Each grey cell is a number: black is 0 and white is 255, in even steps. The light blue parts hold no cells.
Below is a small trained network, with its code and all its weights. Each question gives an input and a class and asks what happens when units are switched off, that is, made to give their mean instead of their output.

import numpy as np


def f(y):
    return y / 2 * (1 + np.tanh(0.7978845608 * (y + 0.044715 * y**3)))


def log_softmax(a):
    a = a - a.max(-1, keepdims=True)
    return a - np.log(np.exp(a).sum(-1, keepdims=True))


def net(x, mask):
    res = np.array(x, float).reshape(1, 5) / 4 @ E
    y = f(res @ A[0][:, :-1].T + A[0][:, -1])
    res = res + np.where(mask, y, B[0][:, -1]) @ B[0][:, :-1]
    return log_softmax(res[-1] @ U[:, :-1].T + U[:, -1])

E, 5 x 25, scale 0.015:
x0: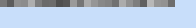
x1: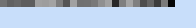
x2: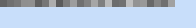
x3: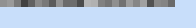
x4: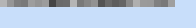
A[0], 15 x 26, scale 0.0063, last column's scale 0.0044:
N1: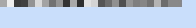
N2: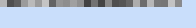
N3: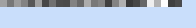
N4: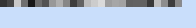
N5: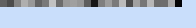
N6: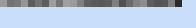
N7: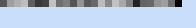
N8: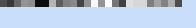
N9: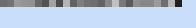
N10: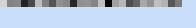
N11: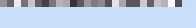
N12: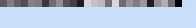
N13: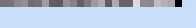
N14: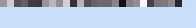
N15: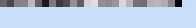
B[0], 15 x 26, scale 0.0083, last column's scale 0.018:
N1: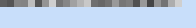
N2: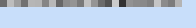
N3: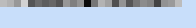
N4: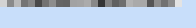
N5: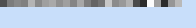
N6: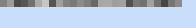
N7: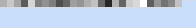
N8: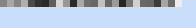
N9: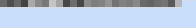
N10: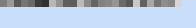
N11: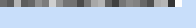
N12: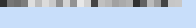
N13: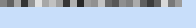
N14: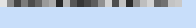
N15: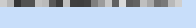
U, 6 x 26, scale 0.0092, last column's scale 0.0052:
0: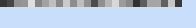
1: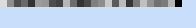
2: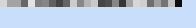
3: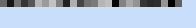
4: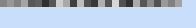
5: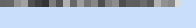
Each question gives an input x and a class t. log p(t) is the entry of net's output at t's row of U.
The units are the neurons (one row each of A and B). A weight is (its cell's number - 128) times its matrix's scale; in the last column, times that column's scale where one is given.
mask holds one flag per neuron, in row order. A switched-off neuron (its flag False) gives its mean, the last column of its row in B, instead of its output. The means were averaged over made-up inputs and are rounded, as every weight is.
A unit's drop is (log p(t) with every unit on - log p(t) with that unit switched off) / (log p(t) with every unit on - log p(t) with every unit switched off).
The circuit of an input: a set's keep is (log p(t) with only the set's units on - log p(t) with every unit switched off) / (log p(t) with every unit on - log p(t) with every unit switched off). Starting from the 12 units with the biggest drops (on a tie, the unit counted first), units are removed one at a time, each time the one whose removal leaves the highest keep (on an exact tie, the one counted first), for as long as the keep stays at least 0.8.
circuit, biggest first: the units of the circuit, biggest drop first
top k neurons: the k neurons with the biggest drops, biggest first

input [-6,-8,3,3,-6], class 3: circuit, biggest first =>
[N11]
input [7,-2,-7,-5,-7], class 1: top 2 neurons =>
[N3, N8]
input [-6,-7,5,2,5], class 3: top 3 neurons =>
[N11, N13, N15]
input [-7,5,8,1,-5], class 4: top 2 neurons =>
[N8, N15]
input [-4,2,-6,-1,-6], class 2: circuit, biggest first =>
[N7, N4]
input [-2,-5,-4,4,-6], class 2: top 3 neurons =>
[N7, N4, N8]
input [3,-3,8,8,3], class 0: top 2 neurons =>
[N12, N1]
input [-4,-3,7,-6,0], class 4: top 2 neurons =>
[N8, N12]
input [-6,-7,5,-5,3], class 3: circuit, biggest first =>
[N11, N9]
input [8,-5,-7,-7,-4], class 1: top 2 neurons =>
[N3, N15]
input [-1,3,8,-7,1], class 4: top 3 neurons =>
[N8, N12, N1]
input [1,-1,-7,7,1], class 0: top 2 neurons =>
[N12, N8]
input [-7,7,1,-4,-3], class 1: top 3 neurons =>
[N11, N14, N9]
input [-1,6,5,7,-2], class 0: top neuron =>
[N12]
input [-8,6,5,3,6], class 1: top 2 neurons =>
[N14, N11]
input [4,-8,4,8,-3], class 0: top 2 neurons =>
[N12, N1]
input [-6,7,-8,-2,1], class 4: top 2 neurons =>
[N11, N15]
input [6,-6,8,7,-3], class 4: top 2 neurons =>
[N8, N5]
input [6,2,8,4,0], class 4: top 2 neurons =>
[N8, N14]
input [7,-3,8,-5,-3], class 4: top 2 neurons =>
[N8, N14]
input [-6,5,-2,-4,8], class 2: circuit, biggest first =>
[N2]
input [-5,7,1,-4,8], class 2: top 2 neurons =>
[N2, N11]
